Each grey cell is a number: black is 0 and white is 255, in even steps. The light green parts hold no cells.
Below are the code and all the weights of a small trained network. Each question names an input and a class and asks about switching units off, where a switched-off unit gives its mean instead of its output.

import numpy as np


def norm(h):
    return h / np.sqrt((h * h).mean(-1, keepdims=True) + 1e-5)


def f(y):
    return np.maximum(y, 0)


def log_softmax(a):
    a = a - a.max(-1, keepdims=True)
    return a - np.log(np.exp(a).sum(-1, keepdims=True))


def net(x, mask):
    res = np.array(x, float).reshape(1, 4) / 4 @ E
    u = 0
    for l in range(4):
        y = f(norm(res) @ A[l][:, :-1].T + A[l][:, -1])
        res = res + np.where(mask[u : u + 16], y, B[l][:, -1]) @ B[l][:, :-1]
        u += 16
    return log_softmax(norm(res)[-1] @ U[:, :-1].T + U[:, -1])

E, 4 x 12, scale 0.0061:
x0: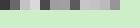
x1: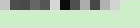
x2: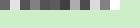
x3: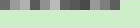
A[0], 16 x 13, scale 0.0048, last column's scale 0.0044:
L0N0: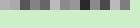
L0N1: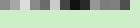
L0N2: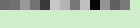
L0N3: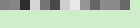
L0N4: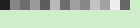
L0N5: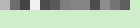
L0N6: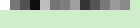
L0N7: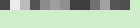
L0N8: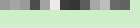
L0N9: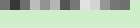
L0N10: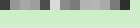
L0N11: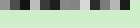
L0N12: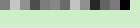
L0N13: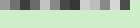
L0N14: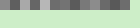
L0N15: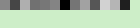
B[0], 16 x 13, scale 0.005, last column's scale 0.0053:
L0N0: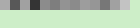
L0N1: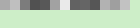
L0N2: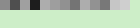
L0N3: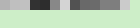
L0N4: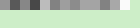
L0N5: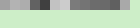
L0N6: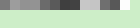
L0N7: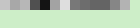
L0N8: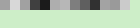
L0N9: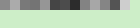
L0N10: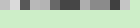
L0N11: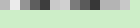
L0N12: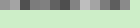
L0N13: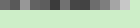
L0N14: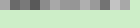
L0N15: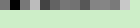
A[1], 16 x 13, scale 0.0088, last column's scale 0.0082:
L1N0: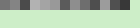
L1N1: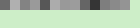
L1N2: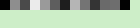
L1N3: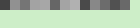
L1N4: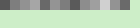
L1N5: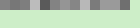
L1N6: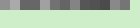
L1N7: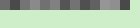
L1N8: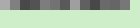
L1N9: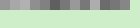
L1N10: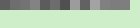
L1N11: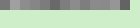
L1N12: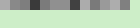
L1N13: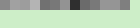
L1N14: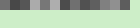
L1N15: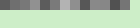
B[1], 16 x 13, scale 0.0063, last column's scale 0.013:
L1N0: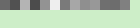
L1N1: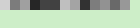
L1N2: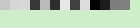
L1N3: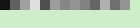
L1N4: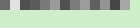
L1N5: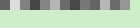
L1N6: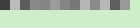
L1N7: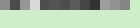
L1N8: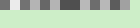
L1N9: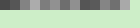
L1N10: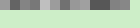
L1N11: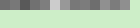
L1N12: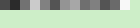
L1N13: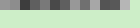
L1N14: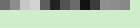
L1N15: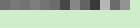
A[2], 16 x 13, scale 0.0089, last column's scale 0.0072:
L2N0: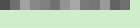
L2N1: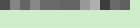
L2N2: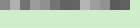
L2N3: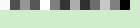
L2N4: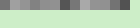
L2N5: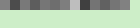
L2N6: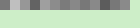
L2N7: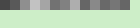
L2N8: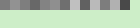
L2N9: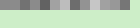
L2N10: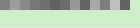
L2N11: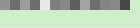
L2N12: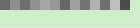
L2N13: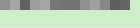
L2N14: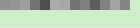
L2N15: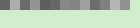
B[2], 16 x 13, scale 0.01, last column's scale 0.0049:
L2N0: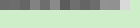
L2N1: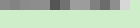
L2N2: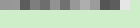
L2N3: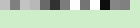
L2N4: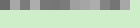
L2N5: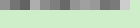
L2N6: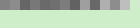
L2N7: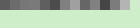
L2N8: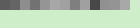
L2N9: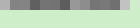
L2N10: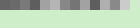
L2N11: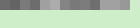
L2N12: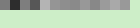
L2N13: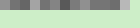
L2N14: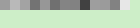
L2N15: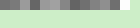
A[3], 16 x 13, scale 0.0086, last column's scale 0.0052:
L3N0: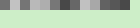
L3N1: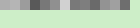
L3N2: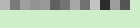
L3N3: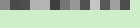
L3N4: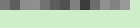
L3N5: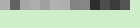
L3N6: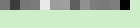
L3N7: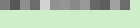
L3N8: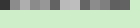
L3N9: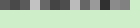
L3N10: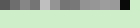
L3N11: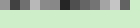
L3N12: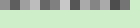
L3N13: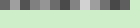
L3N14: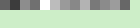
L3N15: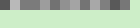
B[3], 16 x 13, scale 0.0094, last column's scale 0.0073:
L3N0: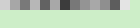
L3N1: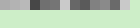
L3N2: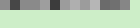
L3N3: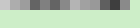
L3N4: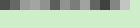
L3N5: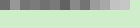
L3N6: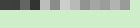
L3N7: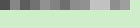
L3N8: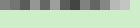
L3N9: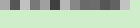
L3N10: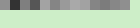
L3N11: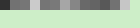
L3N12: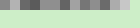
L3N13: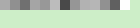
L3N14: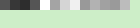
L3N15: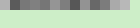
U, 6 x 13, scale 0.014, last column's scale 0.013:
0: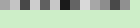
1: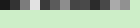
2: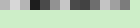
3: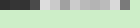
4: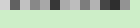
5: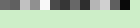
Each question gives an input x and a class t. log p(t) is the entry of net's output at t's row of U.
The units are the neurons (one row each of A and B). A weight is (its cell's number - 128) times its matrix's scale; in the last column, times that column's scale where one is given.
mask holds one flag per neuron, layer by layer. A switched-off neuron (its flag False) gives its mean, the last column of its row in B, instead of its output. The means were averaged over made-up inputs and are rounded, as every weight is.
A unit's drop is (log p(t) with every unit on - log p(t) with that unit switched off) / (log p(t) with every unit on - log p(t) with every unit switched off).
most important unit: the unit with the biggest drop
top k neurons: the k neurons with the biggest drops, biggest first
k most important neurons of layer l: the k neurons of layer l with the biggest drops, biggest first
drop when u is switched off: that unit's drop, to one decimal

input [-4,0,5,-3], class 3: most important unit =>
L0N0
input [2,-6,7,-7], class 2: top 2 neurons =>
[L0N3 L1N12]
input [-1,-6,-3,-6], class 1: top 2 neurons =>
[L1N3 L0N8]
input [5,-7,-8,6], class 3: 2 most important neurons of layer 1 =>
[L1N12 L1N1]
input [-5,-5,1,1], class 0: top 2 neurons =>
[L1N12 L1N6]
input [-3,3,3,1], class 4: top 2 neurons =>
[L0N6 L1N12]
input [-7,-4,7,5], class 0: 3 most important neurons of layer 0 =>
[L0N4 L0N2 L0N6]
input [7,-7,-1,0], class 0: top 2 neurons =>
[L1N12 L0N10]
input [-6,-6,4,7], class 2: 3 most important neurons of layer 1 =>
[L1N12 L1N13 L1N4]
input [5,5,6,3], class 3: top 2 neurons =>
[L0N4 L0N6]
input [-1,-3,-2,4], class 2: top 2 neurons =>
[L0N7 L1N12]
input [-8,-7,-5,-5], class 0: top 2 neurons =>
[L1N12 L1N8]
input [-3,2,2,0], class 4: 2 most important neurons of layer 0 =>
[L0N6 L0N0]
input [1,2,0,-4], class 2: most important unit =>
L0N11
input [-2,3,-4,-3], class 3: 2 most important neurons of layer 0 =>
[L0N2 L0N8]
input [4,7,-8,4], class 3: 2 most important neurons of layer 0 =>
[L0N2 L0N11]
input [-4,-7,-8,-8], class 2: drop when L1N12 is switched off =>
1.1
